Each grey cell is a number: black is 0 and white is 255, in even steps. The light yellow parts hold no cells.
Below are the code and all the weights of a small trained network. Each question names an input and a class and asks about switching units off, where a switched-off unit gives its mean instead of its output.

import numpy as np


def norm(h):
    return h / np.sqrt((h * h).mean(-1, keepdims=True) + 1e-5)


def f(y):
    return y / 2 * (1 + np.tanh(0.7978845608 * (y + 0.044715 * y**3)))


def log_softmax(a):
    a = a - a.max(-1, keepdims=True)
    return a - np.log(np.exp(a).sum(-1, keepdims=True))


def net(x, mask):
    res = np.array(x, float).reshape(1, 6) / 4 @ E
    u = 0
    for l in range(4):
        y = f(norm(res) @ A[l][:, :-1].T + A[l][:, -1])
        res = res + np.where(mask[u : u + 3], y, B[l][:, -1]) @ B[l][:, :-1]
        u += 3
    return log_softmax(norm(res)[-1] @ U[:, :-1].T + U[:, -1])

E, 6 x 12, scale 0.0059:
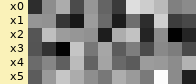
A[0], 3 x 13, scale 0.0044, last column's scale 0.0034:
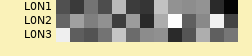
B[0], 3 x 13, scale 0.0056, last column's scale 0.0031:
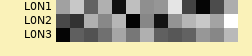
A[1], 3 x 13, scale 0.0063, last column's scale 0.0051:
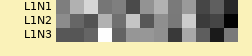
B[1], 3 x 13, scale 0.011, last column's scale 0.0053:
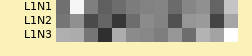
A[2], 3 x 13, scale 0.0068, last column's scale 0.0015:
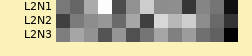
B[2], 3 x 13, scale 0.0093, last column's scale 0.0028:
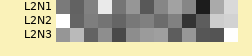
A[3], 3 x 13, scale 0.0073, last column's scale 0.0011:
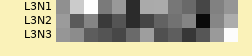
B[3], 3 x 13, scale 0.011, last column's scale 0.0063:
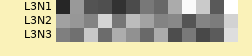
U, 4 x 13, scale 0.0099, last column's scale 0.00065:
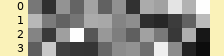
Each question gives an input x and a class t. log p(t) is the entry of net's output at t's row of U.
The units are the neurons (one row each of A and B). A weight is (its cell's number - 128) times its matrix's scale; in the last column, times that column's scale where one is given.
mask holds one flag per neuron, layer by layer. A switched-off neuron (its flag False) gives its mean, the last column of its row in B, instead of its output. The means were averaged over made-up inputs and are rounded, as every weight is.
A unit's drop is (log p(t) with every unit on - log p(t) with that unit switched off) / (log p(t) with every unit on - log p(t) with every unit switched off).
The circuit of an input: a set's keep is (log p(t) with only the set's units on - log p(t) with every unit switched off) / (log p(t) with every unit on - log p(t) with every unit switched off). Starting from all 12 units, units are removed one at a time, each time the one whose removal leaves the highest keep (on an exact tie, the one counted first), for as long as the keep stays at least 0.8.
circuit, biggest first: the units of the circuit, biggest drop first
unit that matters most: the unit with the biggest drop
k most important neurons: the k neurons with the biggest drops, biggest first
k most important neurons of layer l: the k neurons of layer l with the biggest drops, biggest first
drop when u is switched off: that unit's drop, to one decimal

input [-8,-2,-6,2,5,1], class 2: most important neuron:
[L2N1]
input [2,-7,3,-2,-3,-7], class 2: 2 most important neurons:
[L1N3, L2N1]
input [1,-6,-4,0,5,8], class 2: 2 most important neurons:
[L2N1, L3N1]
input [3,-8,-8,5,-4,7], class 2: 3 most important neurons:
[L2N1, L1N3, L3N1]
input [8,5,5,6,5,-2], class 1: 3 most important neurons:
[L3N1, L2N2, L3N2]
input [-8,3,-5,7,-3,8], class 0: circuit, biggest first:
[L1N3, L2N3]
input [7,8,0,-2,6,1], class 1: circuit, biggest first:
[L2N2, L3N2, L3N1]
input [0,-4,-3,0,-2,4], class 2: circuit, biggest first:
[L1N3, L2N1]
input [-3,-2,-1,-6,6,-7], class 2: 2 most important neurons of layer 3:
[L3N1, L3N3]
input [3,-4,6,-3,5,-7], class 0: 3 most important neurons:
[L0N2, L2N3, L1N1]
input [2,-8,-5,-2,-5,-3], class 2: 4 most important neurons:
[L1N3, L2N1, L3N1, L1N1]
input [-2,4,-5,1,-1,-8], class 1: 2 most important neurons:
[L3N1, L3N3]
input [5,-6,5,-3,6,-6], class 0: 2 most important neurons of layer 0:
[L0N2, L0N1]
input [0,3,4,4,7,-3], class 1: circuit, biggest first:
[L3N1]
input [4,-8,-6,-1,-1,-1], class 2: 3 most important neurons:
[L1N3, L3N1, L2N1]
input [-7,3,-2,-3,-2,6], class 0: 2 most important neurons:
[L1N1, L0N3]
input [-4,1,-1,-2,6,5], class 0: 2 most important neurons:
[L1N1, L3N1]
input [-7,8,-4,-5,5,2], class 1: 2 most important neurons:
[L3N1, L0N2]
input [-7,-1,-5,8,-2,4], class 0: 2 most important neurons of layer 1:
[L1N3, L1N1]
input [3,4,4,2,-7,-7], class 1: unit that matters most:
L3N2
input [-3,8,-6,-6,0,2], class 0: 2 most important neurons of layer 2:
[L2N2, L2N3]
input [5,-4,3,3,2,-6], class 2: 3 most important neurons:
[L1N3, L3N1, L1N1]
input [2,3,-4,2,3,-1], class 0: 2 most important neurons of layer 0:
[L0N2, L0N1]
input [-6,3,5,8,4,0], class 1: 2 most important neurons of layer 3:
[L3N1, L3N3]
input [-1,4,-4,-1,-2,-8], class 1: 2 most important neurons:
[L3N1, L3N3]
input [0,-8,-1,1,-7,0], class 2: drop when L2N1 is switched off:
1.0
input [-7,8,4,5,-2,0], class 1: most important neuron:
[L3N1]
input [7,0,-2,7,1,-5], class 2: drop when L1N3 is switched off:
0.3
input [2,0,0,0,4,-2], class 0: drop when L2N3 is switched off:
0.0
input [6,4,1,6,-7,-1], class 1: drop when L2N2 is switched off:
0.1
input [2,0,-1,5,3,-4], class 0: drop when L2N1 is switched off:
0.2
